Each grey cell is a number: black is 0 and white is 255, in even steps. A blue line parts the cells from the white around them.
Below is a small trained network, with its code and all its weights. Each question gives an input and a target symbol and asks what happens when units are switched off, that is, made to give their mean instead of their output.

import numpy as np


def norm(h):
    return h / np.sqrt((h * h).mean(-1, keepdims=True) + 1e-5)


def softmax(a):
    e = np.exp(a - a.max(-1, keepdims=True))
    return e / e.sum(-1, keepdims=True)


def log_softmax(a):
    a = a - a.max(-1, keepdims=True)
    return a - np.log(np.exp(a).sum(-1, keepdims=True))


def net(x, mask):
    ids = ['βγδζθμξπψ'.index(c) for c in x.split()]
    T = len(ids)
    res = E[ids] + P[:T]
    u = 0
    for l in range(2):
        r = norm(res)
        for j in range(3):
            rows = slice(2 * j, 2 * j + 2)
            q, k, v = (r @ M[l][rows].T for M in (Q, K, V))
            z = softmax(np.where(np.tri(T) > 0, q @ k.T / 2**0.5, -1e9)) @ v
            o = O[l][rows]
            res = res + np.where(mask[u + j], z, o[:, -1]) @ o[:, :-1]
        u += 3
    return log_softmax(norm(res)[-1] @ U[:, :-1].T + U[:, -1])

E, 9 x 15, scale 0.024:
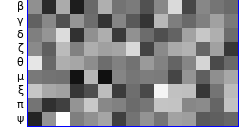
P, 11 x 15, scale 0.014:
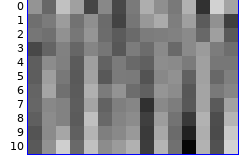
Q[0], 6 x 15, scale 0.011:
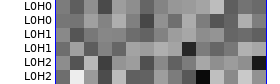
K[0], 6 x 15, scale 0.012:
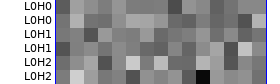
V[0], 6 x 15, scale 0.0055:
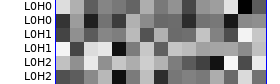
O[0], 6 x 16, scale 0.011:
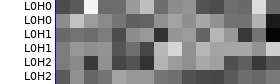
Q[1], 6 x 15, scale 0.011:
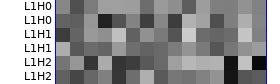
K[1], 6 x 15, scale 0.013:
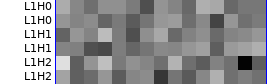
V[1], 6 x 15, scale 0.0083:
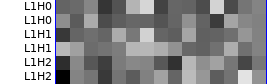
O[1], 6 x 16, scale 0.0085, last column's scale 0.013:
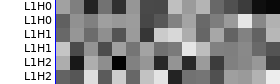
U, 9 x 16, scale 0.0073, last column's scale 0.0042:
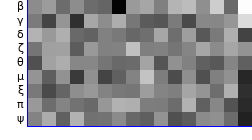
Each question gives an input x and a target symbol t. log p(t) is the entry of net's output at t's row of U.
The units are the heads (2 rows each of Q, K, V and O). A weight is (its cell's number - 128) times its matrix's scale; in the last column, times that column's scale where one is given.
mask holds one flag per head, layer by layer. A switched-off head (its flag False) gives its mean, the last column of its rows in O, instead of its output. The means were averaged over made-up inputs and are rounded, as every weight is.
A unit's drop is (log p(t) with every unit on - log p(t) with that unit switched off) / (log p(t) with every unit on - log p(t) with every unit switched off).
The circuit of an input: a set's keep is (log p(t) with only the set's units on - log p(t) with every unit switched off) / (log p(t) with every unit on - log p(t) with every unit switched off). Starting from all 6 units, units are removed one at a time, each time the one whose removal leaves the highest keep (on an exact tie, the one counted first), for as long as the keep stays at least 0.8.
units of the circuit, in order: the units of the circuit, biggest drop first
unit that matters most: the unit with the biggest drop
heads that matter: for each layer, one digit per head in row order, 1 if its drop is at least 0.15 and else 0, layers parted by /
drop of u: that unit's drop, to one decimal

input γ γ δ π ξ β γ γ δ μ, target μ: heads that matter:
011 / 001
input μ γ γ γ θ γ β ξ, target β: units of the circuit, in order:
[L0H2, L1H2]
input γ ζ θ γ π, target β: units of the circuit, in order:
[L0H0, L0H2]
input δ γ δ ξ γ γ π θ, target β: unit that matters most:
L0H1
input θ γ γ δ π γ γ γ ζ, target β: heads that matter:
101 / 001
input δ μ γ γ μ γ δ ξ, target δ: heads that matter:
110 / 001
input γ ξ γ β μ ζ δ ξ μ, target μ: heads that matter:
011 / 111
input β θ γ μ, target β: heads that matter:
100 / 001
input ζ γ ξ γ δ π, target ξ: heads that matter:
011 / 001
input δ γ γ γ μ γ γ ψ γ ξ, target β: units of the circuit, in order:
[L0H2, L1H1]
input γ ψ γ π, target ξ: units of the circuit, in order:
[L0H1, L1H2, L0H0]
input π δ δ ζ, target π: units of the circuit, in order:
[L0H1, L1H0]
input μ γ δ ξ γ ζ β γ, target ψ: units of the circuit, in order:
[L0H1, L1H0]
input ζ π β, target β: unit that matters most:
L1H0
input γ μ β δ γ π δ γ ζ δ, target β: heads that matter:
011 / 110
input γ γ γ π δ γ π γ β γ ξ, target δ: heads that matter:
010 / 001
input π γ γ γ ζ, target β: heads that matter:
111 / 011
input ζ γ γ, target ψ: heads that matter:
111 / 110
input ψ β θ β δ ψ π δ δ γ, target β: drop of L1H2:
0.5
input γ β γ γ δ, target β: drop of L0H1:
0.3
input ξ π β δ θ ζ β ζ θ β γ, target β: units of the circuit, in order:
[L0H2]
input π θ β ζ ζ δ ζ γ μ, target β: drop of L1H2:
0.4
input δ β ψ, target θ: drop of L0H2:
0.0
